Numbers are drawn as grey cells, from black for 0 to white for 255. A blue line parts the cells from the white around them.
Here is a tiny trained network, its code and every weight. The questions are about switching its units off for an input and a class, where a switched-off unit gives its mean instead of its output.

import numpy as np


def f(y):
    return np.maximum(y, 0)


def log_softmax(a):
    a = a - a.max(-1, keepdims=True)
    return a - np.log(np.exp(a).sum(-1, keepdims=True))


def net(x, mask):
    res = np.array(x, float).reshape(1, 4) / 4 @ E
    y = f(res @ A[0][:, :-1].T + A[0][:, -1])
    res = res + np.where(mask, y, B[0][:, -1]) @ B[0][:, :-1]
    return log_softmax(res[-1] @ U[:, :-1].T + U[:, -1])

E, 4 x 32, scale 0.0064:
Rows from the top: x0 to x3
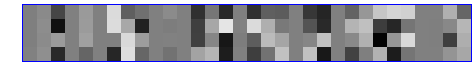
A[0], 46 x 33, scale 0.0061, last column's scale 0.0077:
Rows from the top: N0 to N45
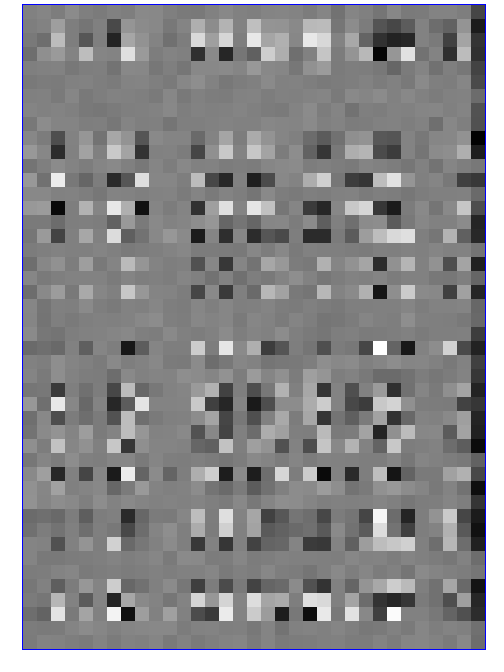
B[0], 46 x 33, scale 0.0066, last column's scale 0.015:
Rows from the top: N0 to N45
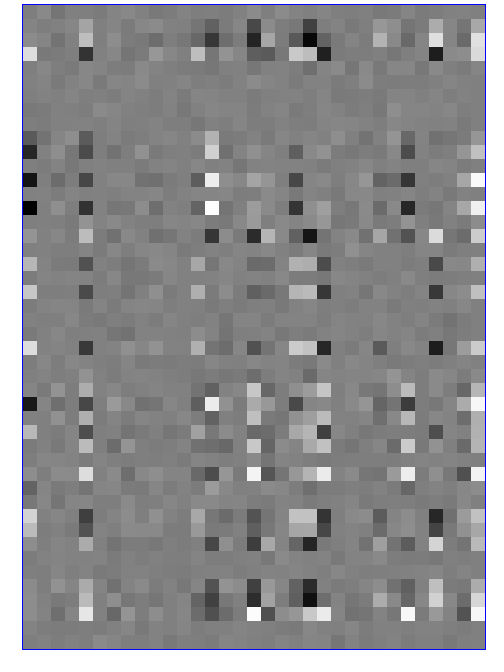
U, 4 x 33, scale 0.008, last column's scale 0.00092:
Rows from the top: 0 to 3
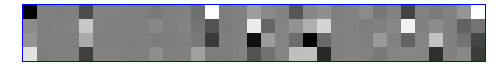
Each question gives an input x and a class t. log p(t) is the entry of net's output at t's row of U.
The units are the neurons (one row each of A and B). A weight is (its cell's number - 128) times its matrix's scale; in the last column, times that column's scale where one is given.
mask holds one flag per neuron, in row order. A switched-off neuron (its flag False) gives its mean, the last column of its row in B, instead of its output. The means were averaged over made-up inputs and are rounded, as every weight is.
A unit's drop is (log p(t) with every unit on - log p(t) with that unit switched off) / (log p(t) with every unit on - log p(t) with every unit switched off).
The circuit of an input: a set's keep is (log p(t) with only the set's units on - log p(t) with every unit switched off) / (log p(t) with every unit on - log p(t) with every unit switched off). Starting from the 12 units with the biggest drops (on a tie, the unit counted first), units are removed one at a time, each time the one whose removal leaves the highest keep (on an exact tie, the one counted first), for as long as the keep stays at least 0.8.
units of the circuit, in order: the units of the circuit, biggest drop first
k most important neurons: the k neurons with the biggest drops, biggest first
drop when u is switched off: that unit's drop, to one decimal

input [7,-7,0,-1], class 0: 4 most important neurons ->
[N12; N28; N2; N42]
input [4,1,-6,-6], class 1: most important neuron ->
[N43]
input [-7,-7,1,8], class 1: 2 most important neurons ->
[N33; N14]
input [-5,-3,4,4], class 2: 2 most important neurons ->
[N43; N2]
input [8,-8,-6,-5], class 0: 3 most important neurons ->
[N12; N28; N2]
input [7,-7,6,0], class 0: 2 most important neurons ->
[N12; N28]
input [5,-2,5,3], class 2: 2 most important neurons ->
[N16; N38]
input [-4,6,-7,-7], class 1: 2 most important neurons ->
[N43; N31]
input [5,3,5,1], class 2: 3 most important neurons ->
[N16; N38; N24]
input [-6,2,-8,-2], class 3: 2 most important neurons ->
[N24; N36]
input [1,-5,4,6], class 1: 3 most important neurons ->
[N33; N14; N27]
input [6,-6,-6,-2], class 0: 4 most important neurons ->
[N12; N28; N2; N42]
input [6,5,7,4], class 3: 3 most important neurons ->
[N3; N20; N2]
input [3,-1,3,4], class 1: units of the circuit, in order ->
[N33]
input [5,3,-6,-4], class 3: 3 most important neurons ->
[N24; N36; N2]
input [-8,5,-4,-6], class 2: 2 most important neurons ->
[N2; N42]
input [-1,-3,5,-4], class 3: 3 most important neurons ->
[N33; N3; N20]
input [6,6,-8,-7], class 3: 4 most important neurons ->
[N24; N36; N33; N37]
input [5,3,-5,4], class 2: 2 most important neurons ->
[N16; N43]
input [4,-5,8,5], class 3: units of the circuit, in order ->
[N3]
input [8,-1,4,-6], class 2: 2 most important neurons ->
[N16; N38]
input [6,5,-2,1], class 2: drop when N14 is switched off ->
-0.1
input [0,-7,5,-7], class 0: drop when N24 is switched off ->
0.0
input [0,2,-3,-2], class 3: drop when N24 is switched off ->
0.1
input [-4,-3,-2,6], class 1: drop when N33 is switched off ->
0.2
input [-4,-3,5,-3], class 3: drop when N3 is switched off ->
0.3
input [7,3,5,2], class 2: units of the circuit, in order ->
[N16]
